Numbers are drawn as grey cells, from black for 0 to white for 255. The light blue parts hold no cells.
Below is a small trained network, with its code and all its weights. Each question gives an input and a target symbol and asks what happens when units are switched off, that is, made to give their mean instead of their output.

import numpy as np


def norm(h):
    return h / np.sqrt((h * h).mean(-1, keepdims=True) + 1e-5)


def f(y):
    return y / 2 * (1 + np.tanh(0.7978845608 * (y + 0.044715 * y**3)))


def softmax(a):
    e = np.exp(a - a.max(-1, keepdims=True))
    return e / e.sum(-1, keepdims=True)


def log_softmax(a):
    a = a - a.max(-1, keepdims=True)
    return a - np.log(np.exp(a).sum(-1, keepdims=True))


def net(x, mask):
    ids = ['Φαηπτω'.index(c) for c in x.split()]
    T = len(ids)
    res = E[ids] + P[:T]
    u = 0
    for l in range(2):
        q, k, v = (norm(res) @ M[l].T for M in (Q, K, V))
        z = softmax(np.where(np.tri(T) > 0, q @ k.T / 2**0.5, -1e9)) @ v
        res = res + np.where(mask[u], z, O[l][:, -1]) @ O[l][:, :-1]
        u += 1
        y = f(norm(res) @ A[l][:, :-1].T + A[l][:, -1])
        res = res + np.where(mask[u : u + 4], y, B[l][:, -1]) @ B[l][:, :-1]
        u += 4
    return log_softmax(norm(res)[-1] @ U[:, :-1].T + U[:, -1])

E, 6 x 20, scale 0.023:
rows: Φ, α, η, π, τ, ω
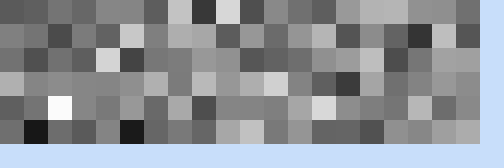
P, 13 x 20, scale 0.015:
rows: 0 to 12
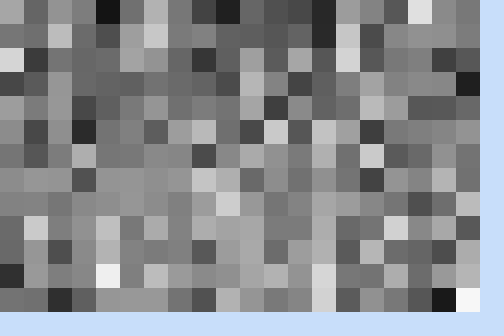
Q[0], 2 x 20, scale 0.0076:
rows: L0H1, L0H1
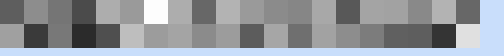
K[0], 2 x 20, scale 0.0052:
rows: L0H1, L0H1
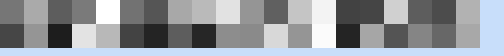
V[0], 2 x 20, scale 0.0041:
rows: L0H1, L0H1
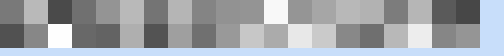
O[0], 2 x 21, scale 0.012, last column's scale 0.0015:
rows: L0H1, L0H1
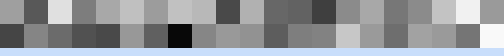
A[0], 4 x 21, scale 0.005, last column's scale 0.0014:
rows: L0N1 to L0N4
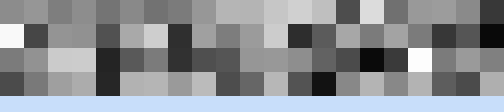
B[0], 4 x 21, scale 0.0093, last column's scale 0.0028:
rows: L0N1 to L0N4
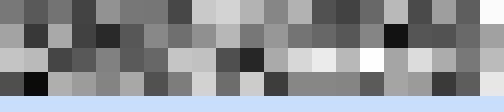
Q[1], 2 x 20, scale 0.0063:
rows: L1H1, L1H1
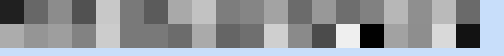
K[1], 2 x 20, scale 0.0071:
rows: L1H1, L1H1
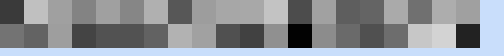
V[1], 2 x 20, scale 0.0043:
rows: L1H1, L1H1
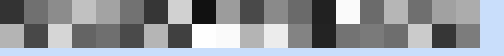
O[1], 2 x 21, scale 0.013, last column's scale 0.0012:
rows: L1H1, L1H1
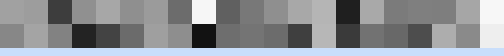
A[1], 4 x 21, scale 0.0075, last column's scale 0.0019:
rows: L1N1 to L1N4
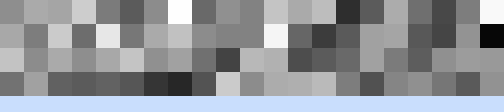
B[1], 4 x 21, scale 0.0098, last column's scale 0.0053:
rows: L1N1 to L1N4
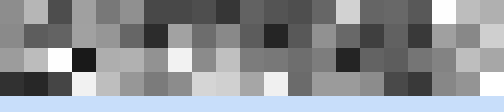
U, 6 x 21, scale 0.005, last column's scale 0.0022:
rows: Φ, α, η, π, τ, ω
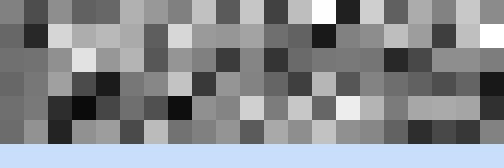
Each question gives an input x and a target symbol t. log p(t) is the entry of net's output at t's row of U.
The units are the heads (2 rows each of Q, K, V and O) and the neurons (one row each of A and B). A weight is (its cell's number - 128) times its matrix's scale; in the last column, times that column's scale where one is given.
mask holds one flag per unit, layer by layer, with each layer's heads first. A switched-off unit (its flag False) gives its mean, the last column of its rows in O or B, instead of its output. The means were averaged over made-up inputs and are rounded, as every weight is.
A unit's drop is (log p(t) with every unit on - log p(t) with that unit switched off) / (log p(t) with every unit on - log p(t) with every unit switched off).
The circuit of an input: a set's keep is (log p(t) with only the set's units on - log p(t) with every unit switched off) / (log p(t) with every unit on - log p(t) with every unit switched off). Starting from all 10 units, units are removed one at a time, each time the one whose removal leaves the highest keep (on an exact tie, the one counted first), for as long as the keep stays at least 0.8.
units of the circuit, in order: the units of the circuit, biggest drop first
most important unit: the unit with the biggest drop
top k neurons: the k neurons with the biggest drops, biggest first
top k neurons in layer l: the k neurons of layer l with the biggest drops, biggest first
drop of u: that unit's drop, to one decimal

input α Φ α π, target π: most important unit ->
L1H1
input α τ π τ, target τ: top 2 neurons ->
(L0N3; L0N2)
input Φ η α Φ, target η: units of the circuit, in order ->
(L0H1; L1N1; L1H1)
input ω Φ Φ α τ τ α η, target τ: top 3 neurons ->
(L1N4; L1N2; L1N3)
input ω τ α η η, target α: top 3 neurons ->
(L0N1; L0N3; L1N1)
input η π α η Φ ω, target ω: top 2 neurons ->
(L1N4; L1N3)
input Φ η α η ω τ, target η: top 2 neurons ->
(L1N1; L1N4)
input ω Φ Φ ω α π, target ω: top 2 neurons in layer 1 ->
(L1N4; L1N3)
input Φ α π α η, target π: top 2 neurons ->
(L1N4; L0N1)
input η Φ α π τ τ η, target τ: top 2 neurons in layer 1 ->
(L1N2; L1N3)
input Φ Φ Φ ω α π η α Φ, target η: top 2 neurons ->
(L1N1; L1N2)
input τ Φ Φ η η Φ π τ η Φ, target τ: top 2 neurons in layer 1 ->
(L1N3; L1N2)
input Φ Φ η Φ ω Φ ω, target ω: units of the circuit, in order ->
(L1N4; L0H1)
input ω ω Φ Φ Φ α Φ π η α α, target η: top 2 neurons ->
(L1N1; L0N4)
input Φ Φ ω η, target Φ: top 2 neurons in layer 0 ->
(L0N1; L0N3)
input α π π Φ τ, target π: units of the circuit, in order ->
(L1H1)
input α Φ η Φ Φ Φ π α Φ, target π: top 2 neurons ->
(L0N1; L1N4)
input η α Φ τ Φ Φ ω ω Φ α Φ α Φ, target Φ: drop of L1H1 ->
1.0
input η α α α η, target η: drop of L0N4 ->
0.1
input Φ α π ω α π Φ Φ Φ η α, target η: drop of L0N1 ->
-0.1
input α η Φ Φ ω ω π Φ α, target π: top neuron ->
(L0N1)
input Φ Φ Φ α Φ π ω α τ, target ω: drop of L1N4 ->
0.4
